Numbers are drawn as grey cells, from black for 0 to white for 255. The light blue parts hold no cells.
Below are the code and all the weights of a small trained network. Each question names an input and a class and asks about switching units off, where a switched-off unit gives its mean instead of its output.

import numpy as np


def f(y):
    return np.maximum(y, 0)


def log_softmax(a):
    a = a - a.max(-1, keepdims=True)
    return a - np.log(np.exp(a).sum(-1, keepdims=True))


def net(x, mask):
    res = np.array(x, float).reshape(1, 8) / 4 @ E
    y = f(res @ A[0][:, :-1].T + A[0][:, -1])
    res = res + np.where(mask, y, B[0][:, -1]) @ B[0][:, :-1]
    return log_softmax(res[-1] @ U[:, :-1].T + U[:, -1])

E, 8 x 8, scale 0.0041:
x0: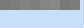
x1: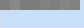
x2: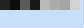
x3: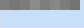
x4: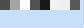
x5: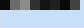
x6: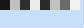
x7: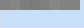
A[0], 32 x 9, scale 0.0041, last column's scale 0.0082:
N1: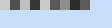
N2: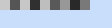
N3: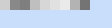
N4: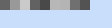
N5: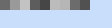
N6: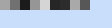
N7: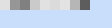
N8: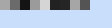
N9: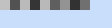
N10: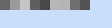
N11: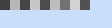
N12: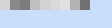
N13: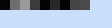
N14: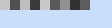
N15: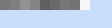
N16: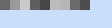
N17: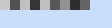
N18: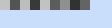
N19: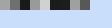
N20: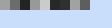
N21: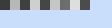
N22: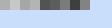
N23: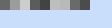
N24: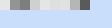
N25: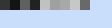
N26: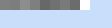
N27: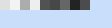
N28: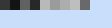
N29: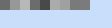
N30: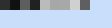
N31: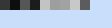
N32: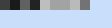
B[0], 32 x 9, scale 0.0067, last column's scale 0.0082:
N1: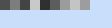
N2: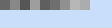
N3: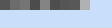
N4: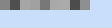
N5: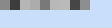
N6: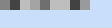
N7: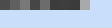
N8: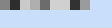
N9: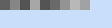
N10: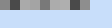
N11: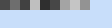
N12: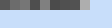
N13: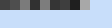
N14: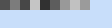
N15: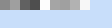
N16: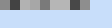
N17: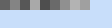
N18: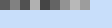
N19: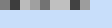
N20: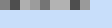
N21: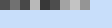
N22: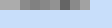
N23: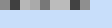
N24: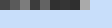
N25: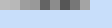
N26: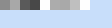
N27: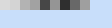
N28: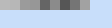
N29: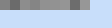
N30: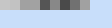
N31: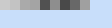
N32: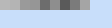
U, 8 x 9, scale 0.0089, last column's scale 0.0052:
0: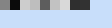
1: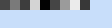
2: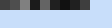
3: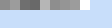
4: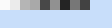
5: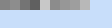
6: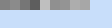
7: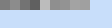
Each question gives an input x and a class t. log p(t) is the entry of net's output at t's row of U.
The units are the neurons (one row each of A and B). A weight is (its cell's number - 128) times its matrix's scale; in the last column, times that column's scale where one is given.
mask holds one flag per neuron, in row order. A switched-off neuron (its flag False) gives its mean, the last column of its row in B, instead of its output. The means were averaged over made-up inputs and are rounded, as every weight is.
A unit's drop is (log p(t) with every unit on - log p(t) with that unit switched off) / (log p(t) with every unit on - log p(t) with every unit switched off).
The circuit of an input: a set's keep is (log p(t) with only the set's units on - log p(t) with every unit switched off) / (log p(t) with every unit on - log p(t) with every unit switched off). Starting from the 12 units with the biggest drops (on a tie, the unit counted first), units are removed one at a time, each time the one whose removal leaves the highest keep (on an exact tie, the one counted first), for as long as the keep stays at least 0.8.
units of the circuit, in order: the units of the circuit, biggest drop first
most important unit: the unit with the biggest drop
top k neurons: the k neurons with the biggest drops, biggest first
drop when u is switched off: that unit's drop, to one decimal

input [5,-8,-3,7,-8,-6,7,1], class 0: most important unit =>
N8
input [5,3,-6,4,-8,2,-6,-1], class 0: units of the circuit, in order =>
[N8, N19]
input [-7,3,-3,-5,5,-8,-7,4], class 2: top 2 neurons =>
[N24, N7]
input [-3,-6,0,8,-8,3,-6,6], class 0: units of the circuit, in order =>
[N8, N19]
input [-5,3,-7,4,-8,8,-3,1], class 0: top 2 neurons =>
[N8, N19]
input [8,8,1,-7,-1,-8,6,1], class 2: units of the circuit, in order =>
[N24, N7, N12]
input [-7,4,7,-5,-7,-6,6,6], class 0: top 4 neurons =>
[N8, N6, N19, N20]
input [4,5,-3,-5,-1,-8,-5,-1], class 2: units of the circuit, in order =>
[N24, N7]
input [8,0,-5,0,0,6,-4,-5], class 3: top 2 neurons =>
[N24, N7]
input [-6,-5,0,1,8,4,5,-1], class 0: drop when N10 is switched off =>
0.1
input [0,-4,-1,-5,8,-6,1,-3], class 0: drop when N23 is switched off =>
0.2
